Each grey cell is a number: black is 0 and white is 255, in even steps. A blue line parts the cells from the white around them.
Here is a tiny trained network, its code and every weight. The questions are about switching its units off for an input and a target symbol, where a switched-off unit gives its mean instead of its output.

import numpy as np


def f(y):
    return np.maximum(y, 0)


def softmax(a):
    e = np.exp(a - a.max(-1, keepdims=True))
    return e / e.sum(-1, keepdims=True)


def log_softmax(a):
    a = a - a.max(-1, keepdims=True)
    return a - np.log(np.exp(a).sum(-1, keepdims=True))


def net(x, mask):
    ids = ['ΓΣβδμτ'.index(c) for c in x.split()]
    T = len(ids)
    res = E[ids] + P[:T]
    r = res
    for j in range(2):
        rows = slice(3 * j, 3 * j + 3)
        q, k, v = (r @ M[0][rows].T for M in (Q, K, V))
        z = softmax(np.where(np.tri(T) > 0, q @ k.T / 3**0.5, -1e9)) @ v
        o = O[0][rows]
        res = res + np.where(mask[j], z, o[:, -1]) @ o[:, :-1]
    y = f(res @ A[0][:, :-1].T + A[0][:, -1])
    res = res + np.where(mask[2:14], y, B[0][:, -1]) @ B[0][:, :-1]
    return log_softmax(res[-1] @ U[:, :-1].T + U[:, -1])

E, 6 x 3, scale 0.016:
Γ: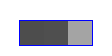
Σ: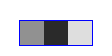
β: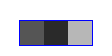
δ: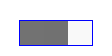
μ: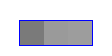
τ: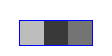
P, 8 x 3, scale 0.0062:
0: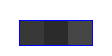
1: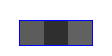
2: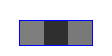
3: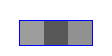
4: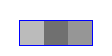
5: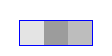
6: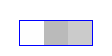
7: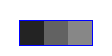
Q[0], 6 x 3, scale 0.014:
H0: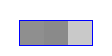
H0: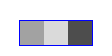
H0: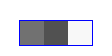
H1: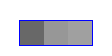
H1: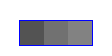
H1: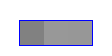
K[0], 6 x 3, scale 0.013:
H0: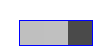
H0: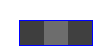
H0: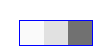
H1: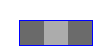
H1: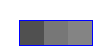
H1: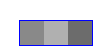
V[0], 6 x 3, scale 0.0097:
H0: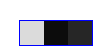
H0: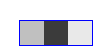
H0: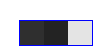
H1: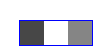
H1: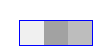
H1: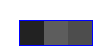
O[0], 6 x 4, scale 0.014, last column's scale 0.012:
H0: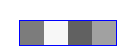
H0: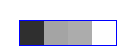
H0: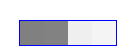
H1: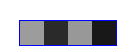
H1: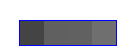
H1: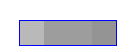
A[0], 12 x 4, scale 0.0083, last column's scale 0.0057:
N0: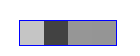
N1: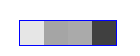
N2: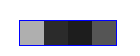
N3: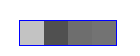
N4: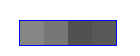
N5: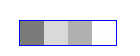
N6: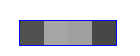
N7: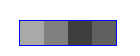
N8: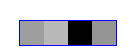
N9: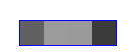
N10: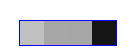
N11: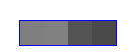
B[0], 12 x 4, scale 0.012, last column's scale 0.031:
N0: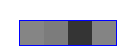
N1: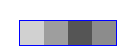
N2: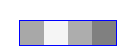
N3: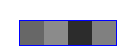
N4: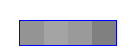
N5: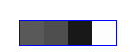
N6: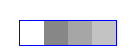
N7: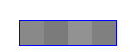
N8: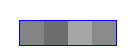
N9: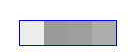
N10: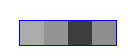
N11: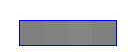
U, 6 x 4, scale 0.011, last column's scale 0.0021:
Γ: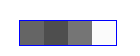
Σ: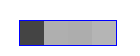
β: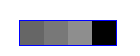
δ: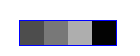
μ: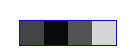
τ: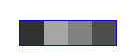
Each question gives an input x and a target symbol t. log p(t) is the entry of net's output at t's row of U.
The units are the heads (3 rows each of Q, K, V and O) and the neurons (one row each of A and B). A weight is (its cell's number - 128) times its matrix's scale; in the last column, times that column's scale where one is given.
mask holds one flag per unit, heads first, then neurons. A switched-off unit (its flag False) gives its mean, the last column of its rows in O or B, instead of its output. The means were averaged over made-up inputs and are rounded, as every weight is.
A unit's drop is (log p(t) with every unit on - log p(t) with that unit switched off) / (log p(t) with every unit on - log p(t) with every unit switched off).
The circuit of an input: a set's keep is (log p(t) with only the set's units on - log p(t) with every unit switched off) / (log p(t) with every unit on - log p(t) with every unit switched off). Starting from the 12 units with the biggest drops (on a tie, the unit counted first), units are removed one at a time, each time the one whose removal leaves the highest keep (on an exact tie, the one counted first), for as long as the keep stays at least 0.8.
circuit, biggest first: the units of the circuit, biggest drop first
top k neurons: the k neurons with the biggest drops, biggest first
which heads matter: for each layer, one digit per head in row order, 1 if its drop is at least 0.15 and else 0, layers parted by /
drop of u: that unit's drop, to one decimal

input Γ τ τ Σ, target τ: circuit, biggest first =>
H0
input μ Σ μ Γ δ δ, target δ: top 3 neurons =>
N5, N10, N1
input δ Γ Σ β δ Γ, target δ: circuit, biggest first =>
H0, N5, N10
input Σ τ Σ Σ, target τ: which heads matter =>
11
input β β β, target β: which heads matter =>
11
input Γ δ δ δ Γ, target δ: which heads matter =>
10
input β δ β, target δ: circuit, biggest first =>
H0, N5
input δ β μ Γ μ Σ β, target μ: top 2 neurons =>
N6, N9
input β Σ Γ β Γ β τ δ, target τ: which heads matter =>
10
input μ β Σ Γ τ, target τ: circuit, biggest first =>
H0, H1
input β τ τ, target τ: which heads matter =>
10
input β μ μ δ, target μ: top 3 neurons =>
N6, N9, N0
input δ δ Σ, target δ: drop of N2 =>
0.0
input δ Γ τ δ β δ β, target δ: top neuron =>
N5
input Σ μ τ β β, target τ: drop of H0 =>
0.8
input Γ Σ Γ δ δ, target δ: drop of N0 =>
0.0
